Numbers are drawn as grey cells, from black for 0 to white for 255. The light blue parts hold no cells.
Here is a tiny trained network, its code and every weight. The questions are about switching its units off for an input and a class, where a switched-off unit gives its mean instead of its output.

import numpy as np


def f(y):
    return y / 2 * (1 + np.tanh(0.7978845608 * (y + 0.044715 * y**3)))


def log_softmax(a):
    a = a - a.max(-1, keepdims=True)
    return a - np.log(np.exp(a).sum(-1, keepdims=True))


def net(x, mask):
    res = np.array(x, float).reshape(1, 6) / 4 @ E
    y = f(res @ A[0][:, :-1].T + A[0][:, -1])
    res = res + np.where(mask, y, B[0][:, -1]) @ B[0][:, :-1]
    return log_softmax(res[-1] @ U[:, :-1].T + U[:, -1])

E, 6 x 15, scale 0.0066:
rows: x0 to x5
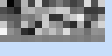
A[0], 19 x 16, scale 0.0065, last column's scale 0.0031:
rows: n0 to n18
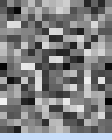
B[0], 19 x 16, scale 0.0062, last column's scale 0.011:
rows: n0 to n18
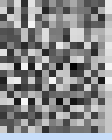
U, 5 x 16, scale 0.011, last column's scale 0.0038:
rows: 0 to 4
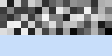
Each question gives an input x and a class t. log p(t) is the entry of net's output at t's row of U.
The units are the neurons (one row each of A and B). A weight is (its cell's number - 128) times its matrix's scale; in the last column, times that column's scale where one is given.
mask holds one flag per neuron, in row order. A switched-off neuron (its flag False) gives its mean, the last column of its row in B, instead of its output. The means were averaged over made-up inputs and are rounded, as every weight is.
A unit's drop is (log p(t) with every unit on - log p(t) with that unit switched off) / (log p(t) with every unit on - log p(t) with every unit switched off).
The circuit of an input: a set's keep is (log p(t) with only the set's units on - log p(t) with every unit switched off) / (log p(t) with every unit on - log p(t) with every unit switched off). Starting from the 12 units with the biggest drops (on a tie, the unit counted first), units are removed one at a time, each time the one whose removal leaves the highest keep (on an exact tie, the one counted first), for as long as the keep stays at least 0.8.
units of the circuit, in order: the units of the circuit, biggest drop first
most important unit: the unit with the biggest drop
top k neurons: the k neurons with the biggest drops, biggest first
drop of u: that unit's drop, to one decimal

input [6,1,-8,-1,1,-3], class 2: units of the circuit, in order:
[n8]
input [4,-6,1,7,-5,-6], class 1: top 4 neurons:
[n16; n6; n1; n0]
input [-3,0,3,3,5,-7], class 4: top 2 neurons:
[n14; n11]
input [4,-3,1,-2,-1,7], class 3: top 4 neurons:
[n11; n1; n2; n18]
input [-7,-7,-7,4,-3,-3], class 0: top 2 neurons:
[n3; n11]
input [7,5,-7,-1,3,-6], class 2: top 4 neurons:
[n8; n4; n17; n0]
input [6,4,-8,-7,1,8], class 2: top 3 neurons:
[n8; n4; n17]
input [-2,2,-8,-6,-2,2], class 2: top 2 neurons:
[n4; n8]
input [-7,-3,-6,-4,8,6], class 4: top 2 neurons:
[n14; n11]
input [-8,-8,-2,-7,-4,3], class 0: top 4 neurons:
[n3; n11; n7; n13]
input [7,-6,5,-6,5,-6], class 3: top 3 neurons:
[n11; n2; n1]
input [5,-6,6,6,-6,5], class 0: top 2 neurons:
[n7; n13]
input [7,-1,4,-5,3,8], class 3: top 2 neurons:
[n11; n2]
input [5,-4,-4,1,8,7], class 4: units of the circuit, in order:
[n14]
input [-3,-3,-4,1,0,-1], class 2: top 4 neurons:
[n11; n1; n0; n18]
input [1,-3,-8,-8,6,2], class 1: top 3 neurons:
[n12; n10; n5]
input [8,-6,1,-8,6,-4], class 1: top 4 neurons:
[n12; n10; n0; n3]
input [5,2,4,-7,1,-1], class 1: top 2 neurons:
[n12; n10]
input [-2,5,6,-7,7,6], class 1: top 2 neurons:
[n12; n9]
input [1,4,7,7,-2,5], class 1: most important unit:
n6
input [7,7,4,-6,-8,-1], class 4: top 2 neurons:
[n9; n7]
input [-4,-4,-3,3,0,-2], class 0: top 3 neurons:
[n11; n2; n3]
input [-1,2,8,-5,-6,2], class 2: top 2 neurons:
[n5; n15]
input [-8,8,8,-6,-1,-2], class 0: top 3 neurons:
[n0; n11; n1]
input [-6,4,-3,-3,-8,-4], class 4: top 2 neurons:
[n9; n11]
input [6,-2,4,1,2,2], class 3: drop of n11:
0.7
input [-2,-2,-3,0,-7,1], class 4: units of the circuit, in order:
[n9]
